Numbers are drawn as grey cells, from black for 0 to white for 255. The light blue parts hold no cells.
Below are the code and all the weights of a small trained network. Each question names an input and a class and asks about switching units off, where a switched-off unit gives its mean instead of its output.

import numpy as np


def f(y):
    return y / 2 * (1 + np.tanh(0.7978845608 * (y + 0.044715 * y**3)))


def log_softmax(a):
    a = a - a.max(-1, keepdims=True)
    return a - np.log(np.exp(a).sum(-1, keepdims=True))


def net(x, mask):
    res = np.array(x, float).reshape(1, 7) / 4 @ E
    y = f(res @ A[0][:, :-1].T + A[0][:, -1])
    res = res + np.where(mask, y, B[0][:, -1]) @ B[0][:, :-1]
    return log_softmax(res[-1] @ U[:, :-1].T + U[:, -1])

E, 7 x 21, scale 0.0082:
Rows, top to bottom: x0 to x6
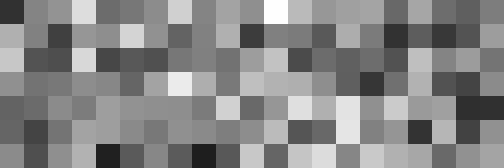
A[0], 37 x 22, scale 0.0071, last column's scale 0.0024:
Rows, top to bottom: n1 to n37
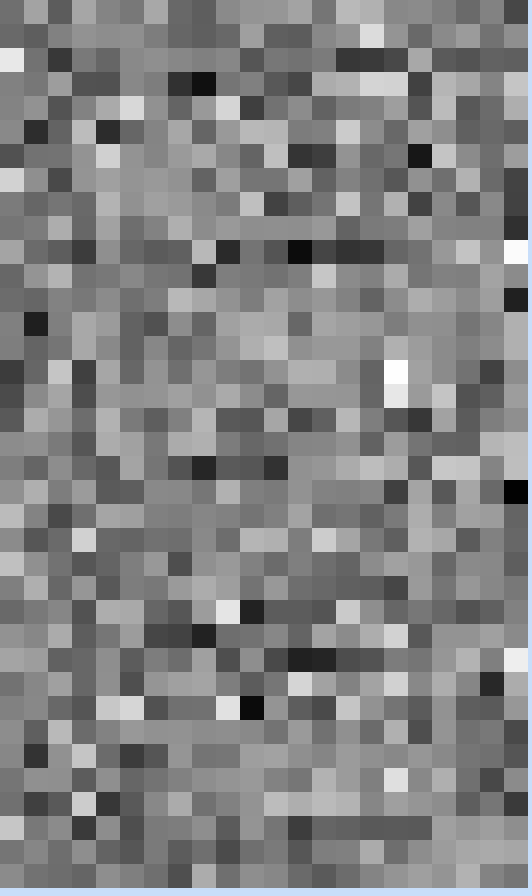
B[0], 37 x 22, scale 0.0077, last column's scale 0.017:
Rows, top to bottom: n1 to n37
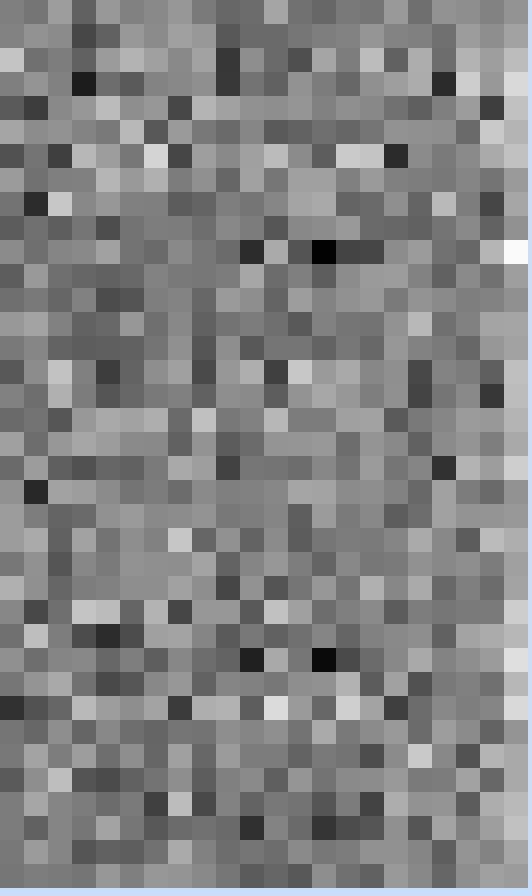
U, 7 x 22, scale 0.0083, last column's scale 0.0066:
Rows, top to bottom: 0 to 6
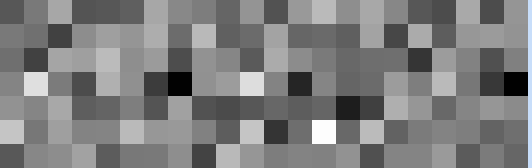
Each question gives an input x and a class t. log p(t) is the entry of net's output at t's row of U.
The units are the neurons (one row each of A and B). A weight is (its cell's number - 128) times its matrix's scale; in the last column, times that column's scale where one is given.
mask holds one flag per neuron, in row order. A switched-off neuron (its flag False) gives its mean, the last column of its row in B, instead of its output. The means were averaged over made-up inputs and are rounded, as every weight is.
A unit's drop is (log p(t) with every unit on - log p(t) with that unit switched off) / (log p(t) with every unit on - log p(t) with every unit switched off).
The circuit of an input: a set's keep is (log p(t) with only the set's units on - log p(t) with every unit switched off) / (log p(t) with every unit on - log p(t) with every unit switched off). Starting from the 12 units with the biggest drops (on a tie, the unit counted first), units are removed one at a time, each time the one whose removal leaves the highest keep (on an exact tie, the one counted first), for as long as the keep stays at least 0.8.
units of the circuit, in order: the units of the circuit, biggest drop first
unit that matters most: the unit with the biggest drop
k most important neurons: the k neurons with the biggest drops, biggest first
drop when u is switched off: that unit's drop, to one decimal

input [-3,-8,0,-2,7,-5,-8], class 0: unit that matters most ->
n16
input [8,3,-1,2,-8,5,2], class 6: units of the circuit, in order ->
(n11, n4, n3, n34)
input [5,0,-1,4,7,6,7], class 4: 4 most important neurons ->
(n6, n34, n30, n14)
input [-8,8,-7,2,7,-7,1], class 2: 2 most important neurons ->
(n26, n30)
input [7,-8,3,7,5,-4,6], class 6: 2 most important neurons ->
(n16, n11)
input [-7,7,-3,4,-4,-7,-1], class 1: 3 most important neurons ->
(n3, n34, n8)
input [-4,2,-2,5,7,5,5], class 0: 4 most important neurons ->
(n11, n28, n16, n17)
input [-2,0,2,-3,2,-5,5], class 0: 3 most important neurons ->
(n11, n28, n35)
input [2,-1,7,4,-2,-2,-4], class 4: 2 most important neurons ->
(n30, n26)
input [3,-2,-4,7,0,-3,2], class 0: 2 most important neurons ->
(n11, n28)
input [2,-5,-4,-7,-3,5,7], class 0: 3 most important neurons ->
(n11, n28, n35)
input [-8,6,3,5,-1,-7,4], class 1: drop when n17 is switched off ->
0.2
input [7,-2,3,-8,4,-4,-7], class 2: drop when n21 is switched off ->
0.0
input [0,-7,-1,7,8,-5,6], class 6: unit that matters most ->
n34
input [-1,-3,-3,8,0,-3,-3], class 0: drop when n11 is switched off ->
0.1
